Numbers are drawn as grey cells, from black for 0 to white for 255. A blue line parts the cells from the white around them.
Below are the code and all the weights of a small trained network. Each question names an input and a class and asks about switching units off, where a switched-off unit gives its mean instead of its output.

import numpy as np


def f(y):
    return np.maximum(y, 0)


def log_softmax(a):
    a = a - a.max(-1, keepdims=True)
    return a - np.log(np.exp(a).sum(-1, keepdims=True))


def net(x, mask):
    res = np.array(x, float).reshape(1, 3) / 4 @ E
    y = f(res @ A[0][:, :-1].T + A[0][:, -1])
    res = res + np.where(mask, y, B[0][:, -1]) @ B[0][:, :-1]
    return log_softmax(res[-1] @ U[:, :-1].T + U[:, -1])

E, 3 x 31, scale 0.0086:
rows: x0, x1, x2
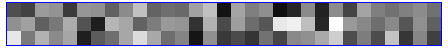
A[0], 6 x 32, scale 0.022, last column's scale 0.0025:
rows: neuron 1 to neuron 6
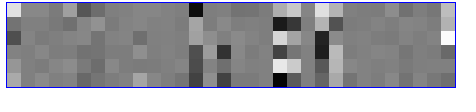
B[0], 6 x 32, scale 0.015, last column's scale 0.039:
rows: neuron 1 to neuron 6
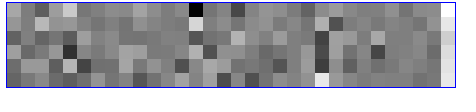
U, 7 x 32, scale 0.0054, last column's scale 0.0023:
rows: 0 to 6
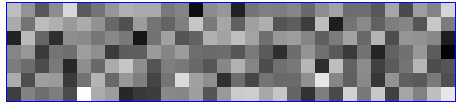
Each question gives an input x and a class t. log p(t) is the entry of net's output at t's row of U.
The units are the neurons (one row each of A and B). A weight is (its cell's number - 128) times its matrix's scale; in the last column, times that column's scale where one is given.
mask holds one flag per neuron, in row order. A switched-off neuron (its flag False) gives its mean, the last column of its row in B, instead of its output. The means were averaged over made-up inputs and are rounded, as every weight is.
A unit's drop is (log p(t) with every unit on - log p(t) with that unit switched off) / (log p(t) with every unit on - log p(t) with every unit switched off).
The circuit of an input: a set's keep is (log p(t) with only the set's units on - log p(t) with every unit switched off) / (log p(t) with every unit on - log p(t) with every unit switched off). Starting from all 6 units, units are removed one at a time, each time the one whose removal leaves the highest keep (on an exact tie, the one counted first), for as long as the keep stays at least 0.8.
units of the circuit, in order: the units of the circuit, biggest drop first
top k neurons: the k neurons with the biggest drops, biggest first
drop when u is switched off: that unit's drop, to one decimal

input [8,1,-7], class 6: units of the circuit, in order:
(neuron 5; neuron 3)
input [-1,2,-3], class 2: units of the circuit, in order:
(neuron 4; neuron 1)
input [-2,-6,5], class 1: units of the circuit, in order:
(neuron 2)
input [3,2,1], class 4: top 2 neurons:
(neuron 2; neuron 4)
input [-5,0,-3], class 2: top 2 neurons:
(neuron 1; neuron 4)
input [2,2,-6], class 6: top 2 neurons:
(neuron 5; neuron 4)
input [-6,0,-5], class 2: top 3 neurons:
(neuron 4; neuron 1; neuron 2)
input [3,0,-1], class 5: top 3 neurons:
(neuron 1; neuron 5; neuron 3)
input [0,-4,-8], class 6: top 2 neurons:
(neuron 5; neuron 1)
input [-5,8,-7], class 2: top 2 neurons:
(neuron 3; neuron 4)
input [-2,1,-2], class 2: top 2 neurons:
(neuron 1; neuron 4)
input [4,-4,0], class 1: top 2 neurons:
(neuron 2; neuron 4)
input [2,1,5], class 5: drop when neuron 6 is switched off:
1.5
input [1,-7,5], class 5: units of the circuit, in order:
(neuron 6)
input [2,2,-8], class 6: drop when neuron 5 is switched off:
0.5
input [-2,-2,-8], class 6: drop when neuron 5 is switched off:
0.1
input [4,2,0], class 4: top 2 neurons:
(neuron 2; neuron 4)
